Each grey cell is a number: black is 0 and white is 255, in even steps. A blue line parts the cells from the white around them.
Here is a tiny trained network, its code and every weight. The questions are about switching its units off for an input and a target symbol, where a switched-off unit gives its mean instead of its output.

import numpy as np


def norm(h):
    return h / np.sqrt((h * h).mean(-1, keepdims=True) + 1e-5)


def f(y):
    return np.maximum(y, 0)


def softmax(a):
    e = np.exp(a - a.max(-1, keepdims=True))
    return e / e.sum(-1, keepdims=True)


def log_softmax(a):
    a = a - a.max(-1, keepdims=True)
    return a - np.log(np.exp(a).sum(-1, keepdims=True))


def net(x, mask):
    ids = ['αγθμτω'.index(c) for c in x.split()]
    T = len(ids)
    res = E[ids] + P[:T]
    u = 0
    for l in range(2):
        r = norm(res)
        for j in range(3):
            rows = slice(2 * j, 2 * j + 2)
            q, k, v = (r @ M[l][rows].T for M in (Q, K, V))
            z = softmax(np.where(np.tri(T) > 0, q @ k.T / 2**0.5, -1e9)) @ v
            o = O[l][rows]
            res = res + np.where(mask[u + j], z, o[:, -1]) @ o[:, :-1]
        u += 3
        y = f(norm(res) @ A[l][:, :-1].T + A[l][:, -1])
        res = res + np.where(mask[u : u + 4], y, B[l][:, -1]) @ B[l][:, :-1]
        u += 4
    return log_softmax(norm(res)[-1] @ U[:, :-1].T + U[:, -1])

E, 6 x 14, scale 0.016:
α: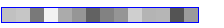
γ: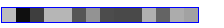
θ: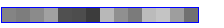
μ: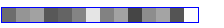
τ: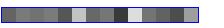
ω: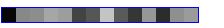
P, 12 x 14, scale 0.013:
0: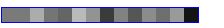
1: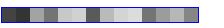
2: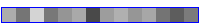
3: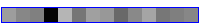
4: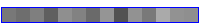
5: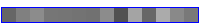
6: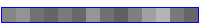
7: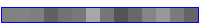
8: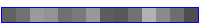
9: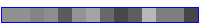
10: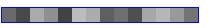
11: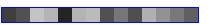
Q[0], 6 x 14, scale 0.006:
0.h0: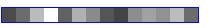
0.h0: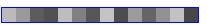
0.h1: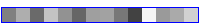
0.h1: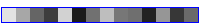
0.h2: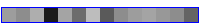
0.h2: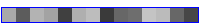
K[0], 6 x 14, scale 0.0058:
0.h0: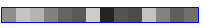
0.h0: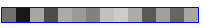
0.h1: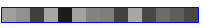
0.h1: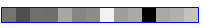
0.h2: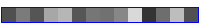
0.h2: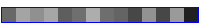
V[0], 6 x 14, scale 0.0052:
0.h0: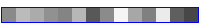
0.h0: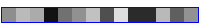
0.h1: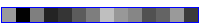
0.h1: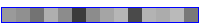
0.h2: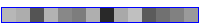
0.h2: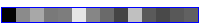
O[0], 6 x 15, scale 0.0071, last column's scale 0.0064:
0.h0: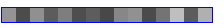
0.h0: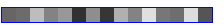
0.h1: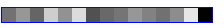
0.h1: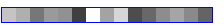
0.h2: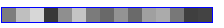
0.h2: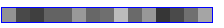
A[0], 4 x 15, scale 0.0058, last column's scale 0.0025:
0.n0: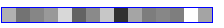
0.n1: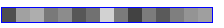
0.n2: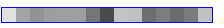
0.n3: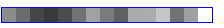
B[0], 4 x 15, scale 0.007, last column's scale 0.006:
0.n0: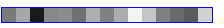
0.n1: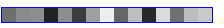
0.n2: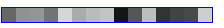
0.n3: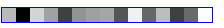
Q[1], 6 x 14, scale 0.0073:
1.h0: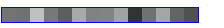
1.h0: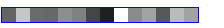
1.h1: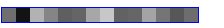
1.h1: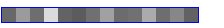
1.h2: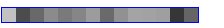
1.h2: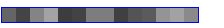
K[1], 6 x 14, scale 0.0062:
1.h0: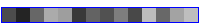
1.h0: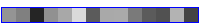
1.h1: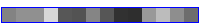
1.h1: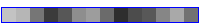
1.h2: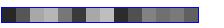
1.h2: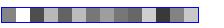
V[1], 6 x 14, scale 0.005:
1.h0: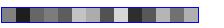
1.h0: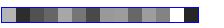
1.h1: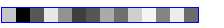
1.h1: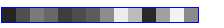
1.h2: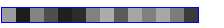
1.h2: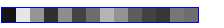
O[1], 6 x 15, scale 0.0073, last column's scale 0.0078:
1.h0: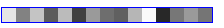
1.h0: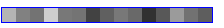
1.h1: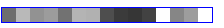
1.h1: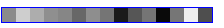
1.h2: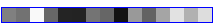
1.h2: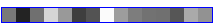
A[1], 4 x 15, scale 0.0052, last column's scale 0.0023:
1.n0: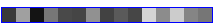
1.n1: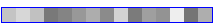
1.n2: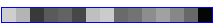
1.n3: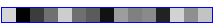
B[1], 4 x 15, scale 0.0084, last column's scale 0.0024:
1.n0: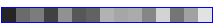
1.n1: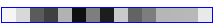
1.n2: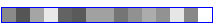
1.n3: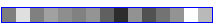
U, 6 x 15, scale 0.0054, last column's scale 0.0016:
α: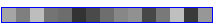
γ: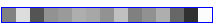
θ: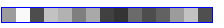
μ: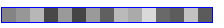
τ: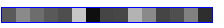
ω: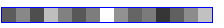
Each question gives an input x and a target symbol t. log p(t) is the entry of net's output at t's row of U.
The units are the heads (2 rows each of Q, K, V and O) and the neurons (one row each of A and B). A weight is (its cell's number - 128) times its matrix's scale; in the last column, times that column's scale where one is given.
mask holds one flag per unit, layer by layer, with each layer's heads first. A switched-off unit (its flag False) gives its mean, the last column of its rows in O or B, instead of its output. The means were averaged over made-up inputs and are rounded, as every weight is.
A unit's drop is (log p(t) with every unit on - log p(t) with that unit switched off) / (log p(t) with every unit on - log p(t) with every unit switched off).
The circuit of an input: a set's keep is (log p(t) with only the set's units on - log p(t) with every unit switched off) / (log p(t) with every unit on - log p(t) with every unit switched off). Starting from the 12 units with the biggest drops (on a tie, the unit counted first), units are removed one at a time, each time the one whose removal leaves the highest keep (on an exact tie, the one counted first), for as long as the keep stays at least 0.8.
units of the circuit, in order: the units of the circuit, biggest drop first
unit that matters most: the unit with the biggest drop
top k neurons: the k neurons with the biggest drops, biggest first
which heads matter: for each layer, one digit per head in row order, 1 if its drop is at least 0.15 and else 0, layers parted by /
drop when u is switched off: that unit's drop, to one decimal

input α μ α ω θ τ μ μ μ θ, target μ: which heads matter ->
100 / 000
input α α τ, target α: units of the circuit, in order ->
[0.h1, 0.h0]
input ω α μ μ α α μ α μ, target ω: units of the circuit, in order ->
[1.h2, 0.n3]
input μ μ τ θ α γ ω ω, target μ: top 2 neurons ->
[0.n0, 1.n0]
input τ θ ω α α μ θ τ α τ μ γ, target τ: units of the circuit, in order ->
[0.h1]
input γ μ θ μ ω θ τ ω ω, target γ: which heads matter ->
110 / 011
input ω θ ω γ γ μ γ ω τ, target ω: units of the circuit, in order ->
[1.h2, 0.n3]
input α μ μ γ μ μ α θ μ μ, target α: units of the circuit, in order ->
[0.h0, 0.h1, 1.h2]
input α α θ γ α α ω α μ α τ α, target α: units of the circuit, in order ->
[0.h1, 1.h2]
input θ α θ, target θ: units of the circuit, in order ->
[1.h1, 0.h1, 0.h2]
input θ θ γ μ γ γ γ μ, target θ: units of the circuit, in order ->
[1.h1, 0.h1]
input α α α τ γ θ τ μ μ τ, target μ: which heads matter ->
100 / 100
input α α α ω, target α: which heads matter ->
110 / 000
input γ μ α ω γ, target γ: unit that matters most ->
1.h1
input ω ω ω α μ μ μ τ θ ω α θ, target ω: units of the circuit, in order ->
[1.h2, 0.n3, 0.h2]
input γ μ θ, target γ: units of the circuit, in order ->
[0.h1, 1.h2, 0.n3]
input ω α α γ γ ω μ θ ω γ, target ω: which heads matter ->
100 / 001
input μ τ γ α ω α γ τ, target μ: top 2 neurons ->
[0.n0, 0.n2]
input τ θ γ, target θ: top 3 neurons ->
[1.n3, 0.n3, 0.n2]
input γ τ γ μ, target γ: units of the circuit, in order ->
[1.h1, 0.h0]
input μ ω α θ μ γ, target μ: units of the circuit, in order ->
[0.h0]
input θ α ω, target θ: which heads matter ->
000 / 010
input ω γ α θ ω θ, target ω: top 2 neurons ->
[0.n3, 1.n1]
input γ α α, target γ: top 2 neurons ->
[0.n2, 0.n3]
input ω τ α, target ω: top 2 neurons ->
[0.n1, 0.n3]
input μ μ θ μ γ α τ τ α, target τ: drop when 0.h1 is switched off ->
1.0
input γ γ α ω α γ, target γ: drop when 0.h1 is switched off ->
0.1
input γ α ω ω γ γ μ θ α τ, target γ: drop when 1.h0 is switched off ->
0.1
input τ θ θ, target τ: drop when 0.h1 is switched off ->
0.9
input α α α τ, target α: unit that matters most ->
0.h0
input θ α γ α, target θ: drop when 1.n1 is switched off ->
0.1
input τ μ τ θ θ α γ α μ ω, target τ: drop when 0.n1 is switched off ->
-0.1
